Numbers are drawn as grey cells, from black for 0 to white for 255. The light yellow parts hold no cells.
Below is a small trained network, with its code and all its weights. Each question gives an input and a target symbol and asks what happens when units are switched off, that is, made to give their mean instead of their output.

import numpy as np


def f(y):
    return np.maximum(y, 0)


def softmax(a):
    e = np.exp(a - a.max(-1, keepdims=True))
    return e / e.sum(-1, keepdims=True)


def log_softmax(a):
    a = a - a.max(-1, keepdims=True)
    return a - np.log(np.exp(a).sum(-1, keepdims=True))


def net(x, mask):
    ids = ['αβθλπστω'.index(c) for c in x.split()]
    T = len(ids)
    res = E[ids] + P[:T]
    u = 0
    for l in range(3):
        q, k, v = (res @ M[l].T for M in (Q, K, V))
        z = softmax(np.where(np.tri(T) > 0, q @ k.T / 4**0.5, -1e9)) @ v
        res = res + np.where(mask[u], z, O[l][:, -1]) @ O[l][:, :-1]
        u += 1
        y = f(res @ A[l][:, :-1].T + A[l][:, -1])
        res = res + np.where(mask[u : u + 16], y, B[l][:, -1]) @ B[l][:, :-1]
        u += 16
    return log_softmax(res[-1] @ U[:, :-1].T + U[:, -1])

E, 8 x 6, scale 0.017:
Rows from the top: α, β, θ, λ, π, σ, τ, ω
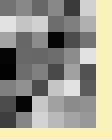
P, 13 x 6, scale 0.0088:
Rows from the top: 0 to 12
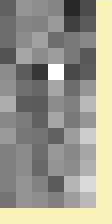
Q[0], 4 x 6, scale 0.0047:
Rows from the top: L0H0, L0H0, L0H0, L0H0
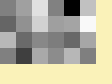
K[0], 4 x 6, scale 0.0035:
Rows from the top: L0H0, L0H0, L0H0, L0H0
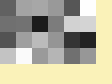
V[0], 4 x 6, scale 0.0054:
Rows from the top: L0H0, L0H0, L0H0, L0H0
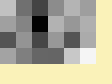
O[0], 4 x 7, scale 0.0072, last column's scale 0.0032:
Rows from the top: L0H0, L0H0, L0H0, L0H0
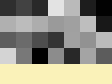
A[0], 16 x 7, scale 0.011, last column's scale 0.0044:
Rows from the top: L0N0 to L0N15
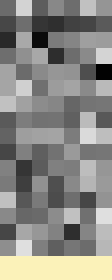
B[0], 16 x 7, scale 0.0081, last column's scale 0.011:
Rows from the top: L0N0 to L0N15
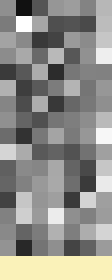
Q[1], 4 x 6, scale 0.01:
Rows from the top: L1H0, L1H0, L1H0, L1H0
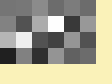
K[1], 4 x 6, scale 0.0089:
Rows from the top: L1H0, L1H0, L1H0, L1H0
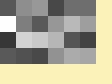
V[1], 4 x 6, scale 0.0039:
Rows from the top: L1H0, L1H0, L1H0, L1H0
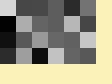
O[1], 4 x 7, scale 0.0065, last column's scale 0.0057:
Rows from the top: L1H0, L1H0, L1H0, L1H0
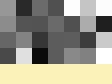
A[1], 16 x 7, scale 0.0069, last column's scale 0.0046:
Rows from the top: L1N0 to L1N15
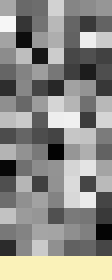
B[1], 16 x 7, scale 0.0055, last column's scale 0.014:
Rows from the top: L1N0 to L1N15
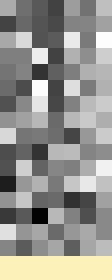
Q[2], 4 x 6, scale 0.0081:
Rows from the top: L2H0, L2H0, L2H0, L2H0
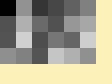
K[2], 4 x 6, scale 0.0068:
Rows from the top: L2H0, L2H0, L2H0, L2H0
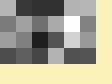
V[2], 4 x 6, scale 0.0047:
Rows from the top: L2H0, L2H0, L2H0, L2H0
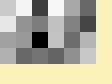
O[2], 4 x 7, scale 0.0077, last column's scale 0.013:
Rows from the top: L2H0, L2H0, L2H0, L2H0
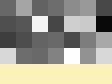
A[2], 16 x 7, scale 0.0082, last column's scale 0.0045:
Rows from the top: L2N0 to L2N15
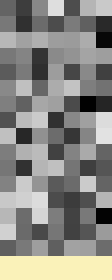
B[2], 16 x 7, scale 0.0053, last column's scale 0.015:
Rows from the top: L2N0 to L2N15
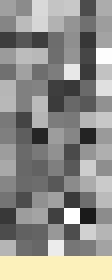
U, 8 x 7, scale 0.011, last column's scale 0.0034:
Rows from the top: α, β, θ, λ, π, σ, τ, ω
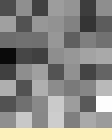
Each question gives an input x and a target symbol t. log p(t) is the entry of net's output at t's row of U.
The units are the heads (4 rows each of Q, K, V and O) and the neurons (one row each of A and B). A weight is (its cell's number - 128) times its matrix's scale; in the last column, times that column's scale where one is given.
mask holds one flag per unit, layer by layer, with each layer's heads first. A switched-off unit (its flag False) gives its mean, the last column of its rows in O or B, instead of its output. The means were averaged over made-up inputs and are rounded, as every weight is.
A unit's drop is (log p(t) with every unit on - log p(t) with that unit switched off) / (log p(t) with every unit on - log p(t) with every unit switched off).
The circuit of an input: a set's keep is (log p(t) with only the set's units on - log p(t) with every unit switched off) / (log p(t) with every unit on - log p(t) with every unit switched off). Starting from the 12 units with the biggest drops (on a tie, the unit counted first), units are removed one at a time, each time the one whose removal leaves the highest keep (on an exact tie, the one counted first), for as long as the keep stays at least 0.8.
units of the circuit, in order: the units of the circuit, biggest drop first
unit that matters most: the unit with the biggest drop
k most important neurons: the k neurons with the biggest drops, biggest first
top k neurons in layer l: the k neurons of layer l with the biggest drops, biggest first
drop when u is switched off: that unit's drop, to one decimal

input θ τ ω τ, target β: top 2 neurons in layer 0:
(L0N12; L0N11)
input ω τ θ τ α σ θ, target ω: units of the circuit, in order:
(L0N12)
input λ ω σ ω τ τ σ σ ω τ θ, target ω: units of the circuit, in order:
(L0N12; L0N3)
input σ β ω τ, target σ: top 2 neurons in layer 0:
(L0N13; L0N0)
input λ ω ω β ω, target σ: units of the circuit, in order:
(L0N11; L0N10; L1H0)
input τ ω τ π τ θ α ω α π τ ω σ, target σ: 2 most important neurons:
(L1N7; L2N5)
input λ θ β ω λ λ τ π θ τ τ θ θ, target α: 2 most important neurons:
(L0N2; L0N7)
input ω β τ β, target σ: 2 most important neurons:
(L1N2; L1N1)
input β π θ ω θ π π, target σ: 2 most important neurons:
(L1N2; L2N7)
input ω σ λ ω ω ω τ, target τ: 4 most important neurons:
(L0N11; L2N0; L0N10; L1N2)
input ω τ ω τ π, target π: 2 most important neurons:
(L0N1; L1N8)
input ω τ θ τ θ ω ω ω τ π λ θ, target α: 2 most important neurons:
(L2N4; L1N11)
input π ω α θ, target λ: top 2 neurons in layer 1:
(L1N4; L1N2)
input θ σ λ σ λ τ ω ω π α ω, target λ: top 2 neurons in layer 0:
(L0N0; L0N1)
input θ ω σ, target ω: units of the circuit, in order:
(L1N7)
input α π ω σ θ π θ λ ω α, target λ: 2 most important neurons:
(L2N14; L1N8)
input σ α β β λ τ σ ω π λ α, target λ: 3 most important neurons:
(L0N0; L2N14; L1N8)
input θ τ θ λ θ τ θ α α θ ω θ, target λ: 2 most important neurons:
(L1N2; L0N12)
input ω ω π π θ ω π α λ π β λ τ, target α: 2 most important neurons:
(L0N7; L0N0)
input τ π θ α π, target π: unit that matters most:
L0N9
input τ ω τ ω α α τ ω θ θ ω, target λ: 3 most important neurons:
(L1N6; L1N11; L2N0)
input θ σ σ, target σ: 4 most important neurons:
(L2N5; L1N7; L2N7; L0N5)
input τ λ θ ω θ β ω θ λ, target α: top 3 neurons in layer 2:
(L2N3; L2N7; L2N1)
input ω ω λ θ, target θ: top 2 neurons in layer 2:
(L2N14; L2N12)
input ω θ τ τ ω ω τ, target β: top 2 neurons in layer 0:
(L0N11; L0N10)
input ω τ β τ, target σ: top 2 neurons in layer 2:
(L2N10; L2N4)
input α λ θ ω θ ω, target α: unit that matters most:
L0N2
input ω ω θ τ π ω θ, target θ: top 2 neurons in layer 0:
(L0N12; L0N8)
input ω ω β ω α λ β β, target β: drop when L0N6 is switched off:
0.2
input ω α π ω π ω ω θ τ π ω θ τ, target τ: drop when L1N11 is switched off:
-0.1
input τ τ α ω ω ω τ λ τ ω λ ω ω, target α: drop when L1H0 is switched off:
0.3
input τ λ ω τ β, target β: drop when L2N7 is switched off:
0.1
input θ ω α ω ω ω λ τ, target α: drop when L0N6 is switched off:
0.0
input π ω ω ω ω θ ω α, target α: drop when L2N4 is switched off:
0.2
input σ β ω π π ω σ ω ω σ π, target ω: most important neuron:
(L0N13)
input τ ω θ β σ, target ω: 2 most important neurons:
(L0N13; L1N11)
